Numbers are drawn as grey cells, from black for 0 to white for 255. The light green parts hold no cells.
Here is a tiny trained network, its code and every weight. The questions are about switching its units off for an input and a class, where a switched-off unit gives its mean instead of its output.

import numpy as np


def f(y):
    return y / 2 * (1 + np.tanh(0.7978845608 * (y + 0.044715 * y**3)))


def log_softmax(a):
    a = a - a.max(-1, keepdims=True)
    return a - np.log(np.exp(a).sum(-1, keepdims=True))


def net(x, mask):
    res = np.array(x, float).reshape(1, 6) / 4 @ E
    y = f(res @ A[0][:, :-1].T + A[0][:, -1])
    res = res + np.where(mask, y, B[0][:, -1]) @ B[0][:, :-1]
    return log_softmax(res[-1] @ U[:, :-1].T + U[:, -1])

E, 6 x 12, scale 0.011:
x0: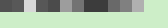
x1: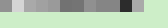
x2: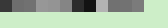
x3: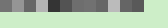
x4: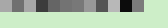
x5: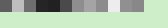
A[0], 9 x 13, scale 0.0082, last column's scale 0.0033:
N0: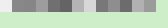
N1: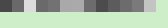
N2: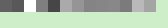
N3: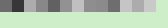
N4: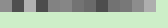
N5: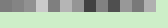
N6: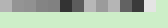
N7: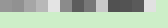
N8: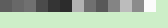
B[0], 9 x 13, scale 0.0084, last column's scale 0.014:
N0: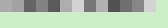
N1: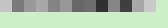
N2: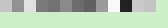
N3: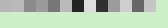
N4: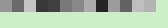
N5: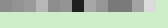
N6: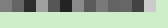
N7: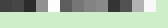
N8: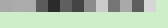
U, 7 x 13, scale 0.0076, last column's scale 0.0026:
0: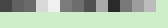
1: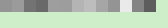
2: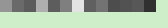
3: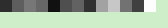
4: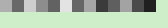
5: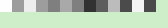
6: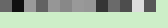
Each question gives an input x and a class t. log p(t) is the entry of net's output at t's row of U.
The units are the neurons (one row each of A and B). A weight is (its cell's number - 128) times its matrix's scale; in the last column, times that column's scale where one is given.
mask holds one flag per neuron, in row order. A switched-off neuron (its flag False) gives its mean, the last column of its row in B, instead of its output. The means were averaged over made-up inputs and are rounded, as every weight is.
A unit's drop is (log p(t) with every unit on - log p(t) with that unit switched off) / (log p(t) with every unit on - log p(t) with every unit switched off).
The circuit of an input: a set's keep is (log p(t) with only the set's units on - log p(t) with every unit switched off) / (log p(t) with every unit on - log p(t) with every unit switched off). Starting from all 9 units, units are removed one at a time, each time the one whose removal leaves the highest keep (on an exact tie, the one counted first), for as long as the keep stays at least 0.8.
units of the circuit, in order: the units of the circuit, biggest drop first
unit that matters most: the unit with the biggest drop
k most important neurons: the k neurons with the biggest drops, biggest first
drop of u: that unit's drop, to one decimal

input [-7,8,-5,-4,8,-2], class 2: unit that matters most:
N0
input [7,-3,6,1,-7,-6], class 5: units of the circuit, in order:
N1; N2
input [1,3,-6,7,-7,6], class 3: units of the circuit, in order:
N8; N6
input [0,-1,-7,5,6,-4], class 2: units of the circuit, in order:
N6; N0
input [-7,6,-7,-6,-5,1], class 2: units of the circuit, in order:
N0; N6
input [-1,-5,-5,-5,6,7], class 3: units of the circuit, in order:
N6; N8
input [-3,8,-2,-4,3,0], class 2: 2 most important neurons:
N0; N5
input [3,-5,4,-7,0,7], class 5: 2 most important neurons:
N2; N6
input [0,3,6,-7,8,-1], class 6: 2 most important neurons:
N7; N8
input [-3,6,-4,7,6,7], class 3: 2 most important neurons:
N7; N8
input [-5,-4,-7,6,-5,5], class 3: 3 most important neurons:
N6; N8; N7
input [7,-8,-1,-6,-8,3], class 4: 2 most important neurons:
N3; N8
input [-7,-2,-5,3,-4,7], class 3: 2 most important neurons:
N6; N8
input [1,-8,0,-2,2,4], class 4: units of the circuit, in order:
N3
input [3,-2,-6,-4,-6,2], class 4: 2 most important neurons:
N3; N7
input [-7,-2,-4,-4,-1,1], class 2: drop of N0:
0.2
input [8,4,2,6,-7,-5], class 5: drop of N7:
0.0
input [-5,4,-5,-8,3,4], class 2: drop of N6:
0.1
